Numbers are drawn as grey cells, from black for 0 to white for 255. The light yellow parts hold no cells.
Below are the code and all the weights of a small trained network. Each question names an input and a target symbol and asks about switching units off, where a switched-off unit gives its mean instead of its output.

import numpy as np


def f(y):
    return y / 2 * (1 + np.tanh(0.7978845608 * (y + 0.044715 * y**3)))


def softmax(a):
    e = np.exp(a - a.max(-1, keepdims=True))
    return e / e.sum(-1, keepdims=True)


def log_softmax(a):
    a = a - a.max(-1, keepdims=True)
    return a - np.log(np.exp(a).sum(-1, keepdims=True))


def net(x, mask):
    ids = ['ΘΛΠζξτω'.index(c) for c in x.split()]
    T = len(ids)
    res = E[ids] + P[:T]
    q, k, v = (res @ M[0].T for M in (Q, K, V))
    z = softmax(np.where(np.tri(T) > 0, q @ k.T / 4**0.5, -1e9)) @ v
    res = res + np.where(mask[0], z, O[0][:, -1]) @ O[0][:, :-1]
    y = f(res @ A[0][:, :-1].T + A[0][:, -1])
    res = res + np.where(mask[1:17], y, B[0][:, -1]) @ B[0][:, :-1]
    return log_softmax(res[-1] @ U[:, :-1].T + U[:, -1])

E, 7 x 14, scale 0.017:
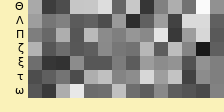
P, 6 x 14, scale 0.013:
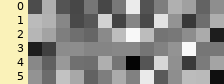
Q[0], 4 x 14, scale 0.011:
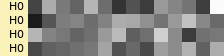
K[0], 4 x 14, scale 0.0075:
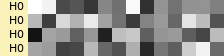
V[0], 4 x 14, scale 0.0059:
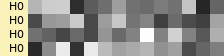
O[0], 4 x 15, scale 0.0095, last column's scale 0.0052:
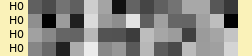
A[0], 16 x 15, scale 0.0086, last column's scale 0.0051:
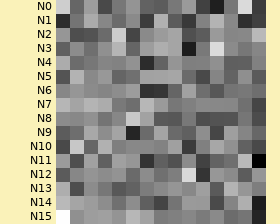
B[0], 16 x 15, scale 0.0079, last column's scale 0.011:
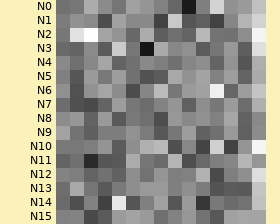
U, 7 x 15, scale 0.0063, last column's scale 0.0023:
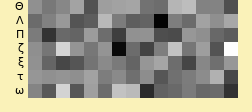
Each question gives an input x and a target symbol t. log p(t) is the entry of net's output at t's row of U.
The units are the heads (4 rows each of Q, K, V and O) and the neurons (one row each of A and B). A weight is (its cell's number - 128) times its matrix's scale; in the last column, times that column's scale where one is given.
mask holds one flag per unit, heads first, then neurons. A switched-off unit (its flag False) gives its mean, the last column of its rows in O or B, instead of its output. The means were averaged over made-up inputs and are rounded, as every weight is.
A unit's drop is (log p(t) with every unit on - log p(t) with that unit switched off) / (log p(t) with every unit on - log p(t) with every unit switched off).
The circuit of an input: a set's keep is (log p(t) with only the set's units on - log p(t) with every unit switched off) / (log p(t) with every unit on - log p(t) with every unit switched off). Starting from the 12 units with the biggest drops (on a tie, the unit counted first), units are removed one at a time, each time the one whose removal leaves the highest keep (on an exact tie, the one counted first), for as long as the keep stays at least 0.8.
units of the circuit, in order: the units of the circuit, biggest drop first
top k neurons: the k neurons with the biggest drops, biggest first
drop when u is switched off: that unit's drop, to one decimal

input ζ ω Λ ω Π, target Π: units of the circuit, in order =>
H0, N11, N6
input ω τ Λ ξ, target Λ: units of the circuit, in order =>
H0, N1
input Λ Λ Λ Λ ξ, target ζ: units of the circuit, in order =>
H0
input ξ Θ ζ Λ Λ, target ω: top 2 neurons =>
N14, N0
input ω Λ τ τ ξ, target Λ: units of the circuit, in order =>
H0, N0, N11
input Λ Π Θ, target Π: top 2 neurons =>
N3, N2
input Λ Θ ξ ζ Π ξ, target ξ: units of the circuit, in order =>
H0, N2, N13
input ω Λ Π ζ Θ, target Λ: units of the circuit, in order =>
H0, N11, N0
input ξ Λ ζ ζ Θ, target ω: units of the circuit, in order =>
H0, N14
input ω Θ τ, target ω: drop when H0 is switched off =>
1.3
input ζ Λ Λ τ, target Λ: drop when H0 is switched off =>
1.3
